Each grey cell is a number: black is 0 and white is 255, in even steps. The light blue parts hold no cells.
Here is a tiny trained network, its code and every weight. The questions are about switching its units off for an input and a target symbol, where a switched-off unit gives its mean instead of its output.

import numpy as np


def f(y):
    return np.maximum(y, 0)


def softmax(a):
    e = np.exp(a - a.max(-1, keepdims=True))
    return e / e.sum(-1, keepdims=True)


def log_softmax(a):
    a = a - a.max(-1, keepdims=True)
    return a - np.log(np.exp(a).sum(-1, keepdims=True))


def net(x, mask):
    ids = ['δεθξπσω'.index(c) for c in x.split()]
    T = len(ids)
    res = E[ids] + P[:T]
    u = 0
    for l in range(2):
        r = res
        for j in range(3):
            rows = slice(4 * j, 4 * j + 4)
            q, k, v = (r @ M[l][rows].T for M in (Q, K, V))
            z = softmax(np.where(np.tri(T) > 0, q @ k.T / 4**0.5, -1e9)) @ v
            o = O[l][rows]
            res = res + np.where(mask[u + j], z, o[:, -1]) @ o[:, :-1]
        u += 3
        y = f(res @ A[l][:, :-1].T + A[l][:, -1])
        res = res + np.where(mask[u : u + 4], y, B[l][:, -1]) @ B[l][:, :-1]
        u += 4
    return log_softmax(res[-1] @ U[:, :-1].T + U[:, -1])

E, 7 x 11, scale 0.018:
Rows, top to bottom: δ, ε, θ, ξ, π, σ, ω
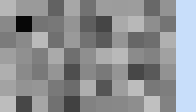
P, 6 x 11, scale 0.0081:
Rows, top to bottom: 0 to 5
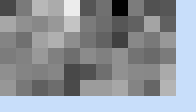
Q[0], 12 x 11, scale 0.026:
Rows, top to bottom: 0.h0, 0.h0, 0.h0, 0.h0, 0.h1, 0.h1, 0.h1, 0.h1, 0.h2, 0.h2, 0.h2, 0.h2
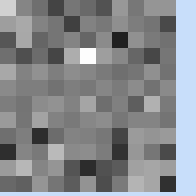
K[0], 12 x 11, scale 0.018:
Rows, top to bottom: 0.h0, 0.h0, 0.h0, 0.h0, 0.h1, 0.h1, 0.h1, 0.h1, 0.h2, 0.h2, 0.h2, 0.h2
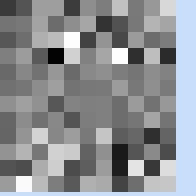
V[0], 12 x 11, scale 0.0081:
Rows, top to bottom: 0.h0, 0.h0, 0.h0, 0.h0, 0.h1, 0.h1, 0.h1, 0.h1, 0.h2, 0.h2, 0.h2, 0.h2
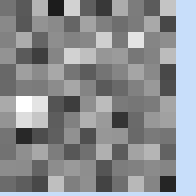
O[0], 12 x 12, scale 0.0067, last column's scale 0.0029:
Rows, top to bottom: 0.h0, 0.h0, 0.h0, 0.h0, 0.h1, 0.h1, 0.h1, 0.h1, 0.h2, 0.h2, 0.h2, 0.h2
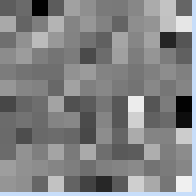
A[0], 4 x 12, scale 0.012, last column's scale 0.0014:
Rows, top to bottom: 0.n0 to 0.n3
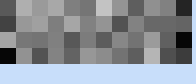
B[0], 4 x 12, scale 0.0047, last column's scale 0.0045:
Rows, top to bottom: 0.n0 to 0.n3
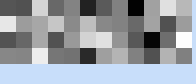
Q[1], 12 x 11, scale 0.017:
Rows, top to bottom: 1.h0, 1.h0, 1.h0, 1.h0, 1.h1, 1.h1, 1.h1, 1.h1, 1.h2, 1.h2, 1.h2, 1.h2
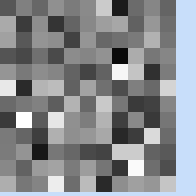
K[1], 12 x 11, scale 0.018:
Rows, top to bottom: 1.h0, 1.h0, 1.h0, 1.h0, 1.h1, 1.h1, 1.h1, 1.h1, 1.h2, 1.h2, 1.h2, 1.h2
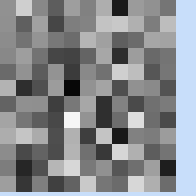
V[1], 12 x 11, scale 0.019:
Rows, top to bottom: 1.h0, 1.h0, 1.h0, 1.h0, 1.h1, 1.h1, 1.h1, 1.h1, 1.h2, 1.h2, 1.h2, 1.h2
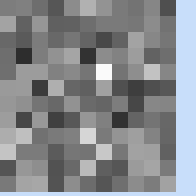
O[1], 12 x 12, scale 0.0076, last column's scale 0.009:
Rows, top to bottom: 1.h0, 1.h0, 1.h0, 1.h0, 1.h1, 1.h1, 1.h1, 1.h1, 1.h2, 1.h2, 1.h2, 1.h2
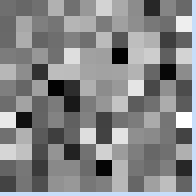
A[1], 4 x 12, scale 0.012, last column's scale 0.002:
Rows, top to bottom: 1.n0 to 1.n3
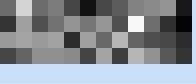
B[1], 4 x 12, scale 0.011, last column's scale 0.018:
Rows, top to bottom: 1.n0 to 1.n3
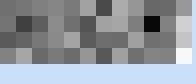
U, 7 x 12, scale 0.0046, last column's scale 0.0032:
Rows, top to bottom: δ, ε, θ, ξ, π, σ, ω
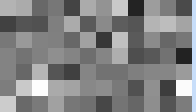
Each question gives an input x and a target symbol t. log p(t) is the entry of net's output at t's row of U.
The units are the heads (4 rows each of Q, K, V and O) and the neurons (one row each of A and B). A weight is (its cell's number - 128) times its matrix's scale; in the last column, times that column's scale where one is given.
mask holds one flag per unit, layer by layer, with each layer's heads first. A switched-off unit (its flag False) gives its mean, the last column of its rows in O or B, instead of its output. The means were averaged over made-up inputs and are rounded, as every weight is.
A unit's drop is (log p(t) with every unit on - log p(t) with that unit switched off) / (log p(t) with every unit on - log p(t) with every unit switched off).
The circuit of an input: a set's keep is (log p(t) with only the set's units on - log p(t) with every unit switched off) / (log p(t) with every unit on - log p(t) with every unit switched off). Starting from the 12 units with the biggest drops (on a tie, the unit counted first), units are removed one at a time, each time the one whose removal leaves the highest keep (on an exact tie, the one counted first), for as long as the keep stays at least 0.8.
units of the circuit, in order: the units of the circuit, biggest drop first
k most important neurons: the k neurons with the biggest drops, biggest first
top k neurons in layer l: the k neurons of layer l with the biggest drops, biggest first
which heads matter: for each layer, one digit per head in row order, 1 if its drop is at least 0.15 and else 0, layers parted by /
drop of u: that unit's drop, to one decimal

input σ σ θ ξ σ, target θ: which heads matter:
001 / 001
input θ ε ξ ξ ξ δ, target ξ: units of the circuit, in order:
1.n1, 1.h1, 1.h0
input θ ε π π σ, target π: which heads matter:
000 / 010
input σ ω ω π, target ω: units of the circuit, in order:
1.h1, 0.h0
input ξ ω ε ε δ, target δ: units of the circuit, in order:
0.h1, 1.h2
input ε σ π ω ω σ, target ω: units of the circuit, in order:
1.h1, 0.h0
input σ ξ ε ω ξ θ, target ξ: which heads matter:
001 / 110
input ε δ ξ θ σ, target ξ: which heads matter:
011 / 110
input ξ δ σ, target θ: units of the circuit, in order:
1.h2
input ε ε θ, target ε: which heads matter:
011 / 001
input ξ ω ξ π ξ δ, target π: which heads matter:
001 / 010
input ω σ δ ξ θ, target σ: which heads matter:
011 / 010
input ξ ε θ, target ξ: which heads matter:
010 / 110
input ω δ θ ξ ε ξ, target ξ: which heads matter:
011 / 110
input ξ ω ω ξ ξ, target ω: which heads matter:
000 / 010
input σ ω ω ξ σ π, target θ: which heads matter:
010 / 101
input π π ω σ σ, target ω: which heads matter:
100 / 010
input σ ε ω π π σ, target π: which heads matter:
001 / 010
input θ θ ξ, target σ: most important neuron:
0.n0
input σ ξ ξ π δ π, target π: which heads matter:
000 / 010
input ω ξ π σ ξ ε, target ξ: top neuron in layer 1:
1.n1
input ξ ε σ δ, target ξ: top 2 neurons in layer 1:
1.n1, 1.n3
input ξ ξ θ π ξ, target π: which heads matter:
001 / 010
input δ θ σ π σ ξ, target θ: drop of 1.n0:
0.2
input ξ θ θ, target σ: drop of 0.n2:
0.0
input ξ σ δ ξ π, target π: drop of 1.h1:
0.6
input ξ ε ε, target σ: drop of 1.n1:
0.1
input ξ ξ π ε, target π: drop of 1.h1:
0.9
